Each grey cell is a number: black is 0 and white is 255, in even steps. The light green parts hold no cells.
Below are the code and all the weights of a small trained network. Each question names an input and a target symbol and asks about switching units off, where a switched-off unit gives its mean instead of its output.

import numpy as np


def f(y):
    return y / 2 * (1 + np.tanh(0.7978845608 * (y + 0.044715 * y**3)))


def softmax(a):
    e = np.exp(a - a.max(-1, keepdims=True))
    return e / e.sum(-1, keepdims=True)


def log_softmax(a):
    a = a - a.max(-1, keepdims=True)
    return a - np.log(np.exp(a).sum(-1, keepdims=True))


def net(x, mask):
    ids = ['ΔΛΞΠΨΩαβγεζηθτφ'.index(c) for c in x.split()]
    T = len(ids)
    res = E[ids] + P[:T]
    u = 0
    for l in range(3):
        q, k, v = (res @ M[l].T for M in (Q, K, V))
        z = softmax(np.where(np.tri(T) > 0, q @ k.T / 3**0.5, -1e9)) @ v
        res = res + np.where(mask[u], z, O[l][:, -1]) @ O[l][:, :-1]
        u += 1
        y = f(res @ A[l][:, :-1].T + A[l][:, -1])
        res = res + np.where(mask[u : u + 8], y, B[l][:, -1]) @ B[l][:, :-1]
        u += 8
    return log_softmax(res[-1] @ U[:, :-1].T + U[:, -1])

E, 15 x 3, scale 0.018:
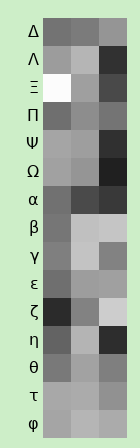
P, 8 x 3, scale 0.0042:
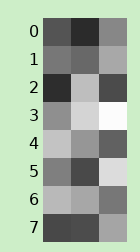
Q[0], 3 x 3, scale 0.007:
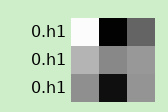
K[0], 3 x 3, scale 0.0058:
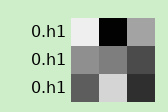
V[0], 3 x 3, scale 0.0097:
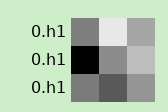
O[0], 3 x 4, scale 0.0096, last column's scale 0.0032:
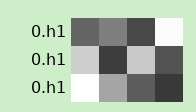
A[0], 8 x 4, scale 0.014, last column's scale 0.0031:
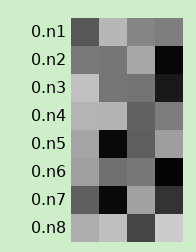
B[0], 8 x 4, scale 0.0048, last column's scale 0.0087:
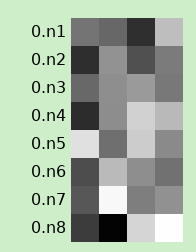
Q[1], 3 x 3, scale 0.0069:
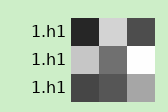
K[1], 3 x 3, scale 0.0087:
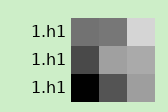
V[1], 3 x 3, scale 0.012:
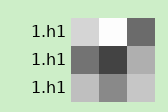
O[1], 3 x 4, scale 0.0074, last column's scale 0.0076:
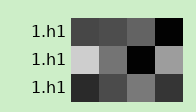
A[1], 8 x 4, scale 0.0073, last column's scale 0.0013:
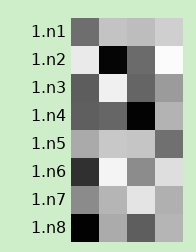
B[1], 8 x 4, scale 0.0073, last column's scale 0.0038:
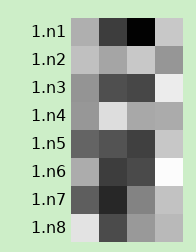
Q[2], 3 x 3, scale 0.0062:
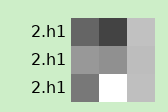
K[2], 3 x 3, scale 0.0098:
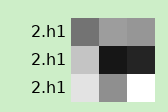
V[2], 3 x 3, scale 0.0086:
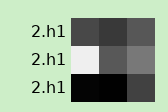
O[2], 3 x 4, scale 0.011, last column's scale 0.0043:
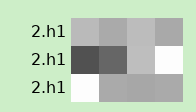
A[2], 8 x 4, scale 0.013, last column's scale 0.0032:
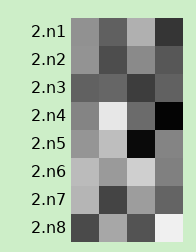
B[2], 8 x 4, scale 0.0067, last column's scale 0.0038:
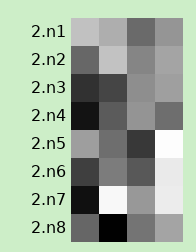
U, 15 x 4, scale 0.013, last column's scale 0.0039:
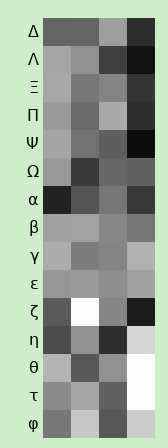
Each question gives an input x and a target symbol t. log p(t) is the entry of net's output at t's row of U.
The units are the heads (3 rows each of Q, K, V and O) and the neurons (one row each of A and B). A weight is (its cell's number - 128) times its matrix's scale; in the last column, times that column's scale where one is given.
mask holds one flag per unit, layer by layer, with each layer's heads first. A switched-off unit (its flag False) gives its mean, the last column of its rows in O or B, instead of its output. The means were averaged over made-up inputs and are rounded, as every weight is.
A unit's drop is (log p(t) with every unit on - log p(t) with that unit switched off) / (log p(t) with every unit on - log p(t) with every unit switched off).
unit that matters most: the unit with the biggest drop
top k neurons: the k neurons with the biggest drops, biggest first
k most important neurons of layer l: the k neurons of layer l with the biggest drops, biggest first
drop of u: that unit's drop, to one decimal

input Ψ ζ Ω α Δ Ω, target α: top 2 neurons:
(1.n2, 1.n6)
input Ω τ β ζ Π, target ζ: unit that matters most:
0.h1
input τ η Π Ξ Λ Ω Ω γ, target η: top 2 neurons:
(1.n4, 1.n5)
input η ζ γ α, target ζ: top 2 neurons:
(2.n7, 0.n5)
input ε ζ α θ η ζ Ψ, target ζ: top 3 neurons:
(0.n8, 0.n7, 2.n7)
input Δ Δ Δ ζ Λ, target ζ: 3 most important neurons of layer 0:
(0.n8, 0.n7, 0.n1)
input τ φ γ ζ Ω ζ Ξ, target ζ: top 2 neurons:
(0.n8, 0.n7)
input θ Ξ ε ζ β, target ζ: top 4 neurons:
(2.n7, 1.n7, 0.n7, 0.n8)
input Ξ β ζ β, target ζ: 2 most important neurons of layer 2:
(2.n7, 2.n2)
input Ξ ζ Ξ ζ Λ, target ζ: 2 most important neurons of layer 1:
(1.n7, 1.n5)
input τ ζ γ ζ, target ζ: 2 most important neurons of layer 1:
(1.n7, 1.n4)
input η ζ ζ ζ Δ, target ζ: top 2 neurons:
(2.n7, 1.n7)
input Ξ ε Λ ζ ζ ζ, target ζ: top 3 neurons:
(2.n7, 1.n7, 1.n5)
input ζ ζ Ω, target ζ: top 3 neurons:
(0.n7, 2.n7, 0.n8)
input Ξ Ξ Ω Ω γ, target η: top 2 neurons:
(0.n8, 0.n1)
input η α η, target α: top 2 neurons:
(1.n4, 1.n7)
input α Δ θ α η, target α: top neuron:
(1.n2)
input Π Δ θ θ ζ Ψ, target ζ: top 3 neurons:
(0.n8, 2.n7, 0.n7)
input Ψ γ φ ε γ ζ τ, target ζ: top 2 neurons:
(2.n7, 1.n7)
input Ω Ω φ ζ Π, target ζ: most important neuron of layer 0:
(0.n7)
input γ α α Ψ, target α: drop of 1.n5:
0.2
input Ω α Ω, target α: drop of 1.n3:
-0.1
